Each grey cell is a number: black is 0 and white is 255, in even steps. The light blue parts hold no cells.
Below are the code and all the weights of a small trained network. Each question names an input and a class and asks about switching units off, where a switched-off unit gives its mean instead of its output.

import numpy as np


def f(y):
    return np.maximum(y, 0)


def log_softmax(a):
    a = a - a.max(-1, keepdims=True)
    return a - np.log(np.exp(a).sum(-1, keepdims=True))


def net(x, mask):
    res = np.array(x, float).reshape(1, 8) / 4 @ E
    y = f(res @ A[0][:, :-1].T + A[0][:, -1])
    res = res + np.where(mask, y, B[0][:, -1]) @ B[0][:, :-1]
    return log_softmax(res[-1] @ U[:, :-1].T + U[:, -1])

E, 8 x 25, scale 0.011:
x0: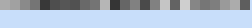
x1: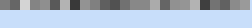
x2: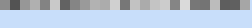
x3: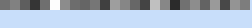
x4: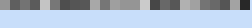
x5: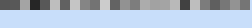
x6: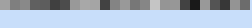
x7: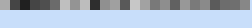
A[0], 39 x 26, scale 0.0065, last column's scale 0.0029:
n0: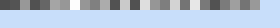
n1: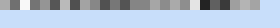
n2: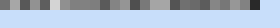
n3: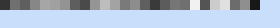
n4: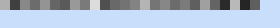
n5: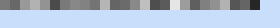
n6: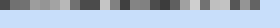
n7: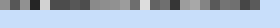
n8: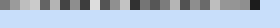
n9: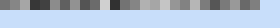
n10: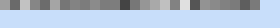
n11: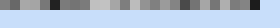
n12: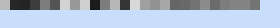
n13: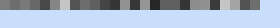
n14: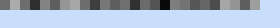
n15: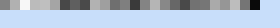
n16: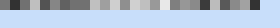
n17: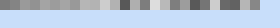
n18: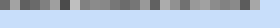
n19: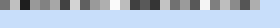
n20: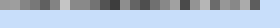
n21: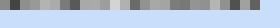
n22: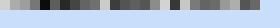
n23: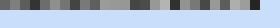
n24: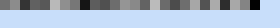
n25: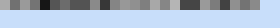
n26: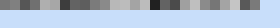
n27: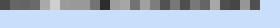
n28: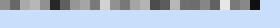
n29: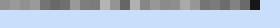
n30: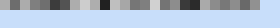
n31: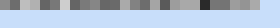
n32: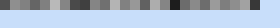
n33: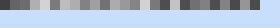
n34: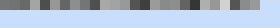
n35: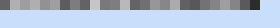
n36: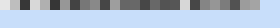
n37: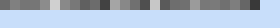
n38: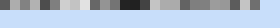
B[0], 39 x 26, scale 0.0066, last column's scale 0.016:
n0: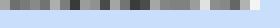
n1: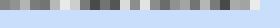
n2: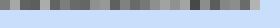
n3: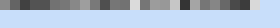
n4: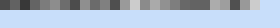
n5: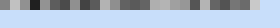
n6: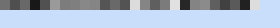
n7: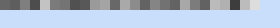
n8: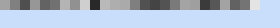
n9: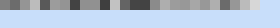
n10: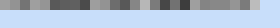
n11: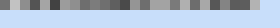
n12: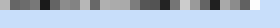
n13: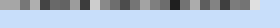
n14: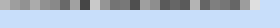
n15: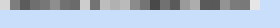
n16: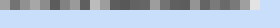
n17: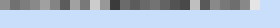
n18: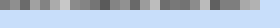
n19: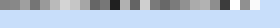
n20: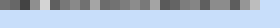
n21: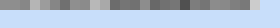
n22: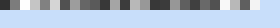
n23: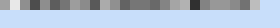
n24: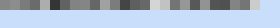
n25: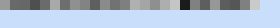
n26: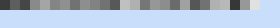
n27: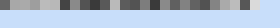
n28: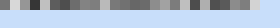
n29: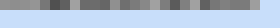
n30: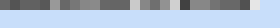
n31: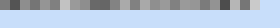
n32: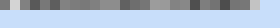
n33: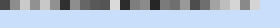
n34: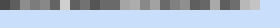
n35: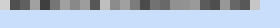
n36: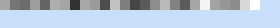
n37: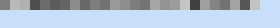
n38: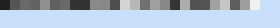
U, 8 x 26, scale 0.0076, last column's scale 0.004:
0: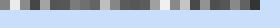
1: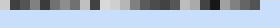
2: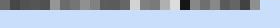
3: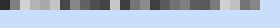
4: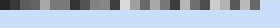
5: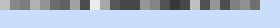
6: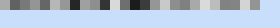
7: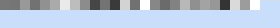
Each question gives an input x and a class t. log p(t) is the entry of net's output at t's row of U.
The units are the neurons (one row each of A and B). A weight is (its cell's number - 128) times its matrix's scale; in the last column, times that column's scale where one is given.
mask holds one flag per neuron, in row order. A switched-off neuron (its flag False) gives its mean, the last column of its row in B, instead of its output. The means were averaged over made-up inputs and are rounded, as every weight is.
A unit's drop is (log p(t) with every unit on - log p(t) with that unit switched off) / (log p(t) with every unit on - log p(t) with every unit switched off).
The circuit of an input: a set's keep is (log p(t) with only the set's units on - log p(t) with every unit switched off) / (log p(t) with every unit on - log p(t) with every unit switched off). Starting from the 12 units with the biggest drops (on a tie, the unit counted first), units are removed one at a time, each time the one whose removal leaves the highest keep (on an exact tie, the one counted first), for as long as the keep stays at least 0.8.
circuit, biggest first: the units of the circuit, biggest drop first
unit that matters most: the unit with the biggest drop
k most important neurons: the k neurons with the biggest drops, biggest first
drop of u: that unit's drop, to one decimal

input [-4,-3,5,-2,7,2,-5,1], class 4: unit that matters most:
n26
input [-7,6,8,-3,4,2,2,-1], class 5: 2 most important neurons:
n16; n22
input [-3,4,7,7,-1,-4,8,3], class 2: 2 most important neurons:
n30; n25
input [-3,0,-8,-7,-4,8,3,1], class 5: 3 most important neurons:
n13; n14; n36
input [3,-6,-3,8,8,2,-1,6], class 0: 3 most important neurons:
n24; n23; n38
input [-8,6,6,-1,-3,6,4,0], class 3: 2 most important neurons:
n33; n27
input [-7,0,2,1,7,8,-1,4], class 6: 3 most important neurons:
n0; n22; n38
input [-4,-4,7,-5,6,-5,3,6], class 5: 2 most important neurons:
n16; n38
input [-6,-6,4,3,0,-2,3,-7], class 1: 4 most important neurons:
n8; n35; n15; n22
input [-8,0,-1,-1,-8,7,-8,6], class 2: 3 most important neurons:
n6; n3; n22
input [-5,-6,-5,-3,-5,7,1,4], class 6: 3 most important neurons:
n0; n22; n1
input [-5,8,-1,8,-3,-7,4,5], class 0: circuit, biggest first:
n24; n37
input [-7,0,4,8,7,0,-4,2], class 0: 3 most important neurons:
n24; n22; n32
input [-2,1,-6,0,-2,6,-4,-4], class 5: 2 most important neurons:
n13; n36
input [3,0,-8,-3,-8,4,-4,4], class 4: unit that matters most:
n38
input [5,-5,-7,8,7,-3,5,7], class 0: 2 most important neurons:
n24; n23
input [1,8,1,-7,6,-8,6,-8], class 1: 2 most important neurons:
n15; n8
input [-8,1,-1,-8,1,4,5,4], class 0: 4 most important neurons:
n28; n22; n5; n11
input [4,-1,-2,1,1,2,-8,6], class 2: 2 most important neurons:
n6; n3
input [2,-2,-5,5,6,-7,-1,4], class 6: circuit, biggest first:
n36
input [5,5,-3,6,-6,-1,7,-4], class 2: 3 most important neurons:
n25; n30; n28
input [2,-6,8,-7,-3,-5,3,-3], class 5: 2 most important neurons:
n17; n16
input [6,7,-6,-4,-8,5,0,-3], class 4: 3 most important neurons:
n38; n19; n20
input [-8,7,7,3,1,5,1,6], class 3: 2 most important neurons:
n27; n33
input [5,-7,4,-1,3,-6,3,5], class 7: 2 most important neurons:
n19; n0
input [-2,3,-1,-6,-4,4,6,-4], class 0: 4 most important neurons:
n28; n6; n5; n3
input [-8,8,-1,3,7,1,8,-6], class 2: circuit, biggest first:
n30
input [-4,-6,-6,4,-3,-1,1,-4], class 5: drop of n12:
0.1
